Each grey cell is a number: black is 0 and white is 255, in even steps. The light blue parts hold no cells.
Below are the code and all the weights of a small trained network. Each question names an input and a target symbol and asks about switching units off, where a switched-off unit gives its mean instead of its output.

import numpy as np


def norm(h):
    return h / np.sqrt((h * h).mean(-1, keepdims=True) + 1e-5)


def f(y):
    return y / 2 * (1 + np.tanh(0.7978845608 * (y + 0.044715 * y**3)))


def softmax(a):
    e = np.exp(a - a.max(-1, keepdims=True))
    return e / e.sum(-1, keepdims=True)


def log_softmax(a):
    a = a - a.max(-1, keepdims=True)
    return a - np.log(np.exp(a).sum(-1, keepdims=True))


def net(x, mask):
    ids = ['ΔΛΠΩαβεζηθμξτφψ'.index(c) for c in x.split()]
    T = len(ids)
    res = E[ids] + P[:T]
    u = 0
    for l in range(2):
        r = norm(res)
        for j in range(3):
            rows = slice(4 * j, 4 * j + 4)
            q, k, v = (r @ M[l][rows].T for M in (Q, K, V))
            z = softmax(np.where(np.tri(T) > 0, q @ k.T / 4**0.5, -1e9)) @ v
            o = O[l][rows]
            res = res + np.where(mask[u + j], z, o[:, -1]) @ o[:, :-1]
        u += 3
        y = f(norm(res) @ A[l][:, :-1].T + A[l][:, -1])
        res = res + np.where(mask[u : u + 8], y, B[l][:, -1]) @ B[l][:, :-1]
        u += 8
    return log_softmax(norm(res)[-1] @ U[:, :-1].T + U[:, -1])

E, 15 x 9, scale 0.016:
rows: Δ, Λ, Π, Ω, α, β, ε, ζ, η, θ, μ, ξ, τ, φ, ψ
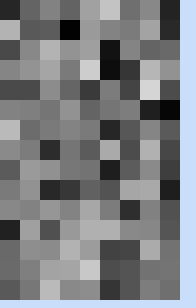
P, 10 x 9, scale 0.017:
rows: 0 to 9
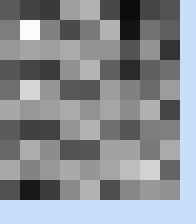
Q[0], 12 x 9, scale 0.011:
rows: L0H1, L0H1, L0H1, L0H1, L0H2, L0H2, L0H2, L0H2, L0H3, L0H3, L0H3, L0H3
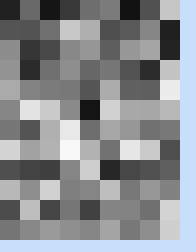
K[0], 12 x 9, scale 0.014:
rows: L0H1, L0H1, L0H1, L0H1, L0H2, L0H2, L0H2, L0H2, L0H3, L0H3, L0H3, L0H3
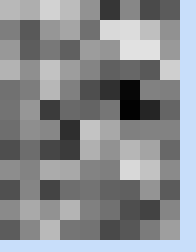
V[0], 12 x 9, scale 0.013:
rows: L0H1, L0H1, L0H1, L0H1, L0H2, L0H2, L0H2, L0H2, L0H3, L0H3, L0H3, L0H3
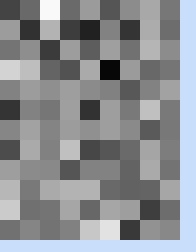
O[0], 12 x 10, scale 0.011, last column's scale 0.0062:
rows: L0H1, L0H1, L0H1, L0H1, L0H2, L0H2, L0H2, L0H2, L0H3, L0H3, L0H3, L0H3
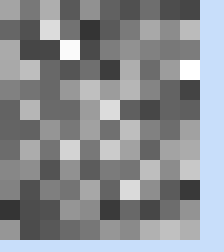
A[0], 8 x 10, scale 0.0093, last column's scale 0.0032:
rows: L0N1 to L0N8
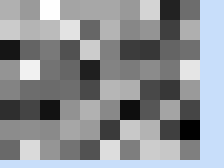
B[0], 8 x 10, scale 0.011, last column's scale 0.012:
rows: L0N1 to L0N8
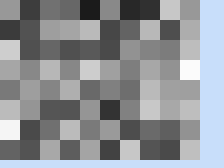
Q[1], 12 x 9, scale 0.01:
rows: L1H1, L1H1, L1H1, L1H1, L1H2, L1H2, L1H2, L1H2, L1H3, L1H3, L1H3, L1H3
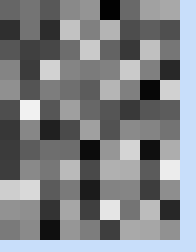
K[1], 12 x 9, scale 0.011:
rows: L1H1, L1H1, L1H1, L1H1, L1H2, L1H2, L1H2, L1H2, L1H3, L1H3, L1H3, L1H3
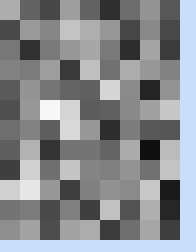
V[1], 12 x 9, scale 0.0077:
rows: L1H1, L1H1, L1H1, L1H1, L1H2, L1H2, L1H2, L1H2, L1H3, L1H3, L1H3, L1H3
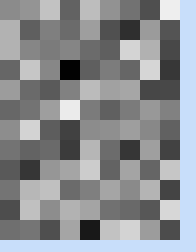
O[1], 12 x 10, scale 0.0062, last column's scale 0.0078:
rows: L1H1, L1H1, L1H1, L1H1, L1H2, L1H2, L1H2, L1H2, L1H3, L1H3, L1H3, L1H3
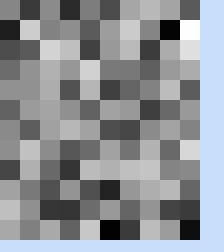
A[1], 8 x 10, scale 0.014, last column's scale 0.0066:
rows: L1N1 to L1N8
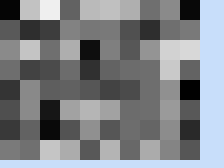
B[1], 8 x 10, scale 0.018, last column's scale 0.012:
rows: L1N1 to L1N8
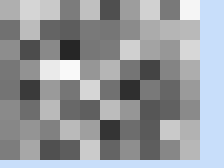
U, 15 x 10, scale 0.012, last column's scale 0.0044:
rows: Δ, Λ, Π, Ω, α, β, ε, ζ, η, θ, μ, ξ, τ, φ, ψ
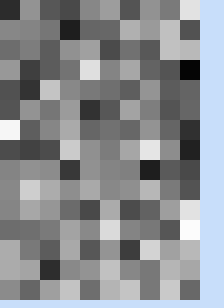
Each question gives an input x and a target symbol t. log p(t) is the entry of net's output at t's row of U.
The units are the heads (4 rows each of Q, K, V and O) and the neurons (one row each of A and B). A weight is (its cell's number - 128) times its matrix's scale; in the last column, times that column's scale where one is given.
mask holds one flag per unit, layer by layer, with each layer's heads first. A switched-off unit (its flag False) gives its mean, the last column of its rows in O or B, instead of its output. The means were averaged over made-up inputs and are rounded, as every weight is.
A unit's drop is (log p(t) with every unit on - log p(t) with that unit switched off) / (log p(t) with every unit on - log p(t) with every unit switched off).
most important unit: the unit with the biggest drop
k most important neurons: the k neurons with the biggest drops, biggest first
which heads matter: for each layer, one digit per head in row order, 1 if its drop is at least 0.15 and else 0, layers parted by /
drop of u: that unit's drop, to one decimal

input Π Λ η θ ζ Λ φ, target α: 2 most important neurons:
[L1N5 L1N4]
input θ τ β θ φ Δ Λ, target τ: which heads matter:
100 / 000
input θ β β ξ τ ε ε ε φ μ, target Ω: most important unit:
L0H3
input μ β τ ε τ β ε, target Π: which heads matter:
000 / 000
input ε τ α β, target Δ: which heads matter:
110 / 000
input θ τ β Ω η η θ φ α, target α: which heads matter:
100 / 000
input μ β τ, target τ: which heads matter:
101 / 100
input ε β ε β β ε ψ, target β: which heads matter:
001 / 000
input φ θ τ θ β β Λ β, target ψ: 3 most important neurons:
[L1N4 L0N6 L0N2]
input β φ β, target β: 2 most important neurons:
[L1N1 L0N4]
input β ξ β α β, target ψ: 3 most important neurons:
[L0N2 L1N4 L0N6]
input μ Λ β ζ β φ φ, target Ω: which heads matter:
101 / 000
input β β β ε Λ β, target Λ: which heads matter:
110 / 000
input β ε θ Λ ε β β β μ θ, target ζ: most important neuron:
[L1N1]
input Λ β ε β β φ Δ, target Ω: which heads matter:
111 / 000
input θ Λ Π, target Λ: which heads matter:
010 / 000
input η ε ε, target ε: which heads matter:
001 / 000
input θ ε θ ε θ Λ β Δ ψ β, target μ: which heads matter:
101 / 000
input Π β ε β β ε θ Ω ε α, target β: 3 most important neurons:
[L1N1 L0N7 L0N1]
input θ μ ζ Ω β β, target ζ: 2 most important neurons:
[L0N2 L1N1]
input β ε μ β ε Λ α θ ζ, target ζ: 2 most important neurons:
[L0N2 L1N1]
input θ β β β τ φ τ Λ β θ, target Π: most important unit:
L1N7
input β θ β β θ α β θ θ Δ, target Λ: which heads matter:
101 / 000
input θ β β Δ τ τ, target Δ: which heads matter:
100 / 000
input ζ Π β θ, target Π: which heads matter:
000 / 000
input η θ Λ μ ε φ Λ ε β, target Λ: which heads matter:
010 / 000
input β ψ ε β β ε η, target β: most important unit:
L0H3
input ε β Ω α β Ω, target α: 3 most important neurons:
[L0N1 L0N2 L1N1]
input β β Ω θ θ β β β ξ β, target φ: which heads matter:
100 / 000
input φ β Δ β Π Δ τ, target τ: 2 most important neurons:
[L0N6 L1N1]
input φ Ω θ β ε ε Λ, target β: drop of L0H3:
0.6
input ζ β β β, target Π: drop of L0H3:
0.1
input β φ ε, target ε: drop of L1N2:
0.0
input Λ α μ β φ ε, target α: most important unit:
L0H1
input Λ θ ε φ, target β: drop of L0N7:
0.6
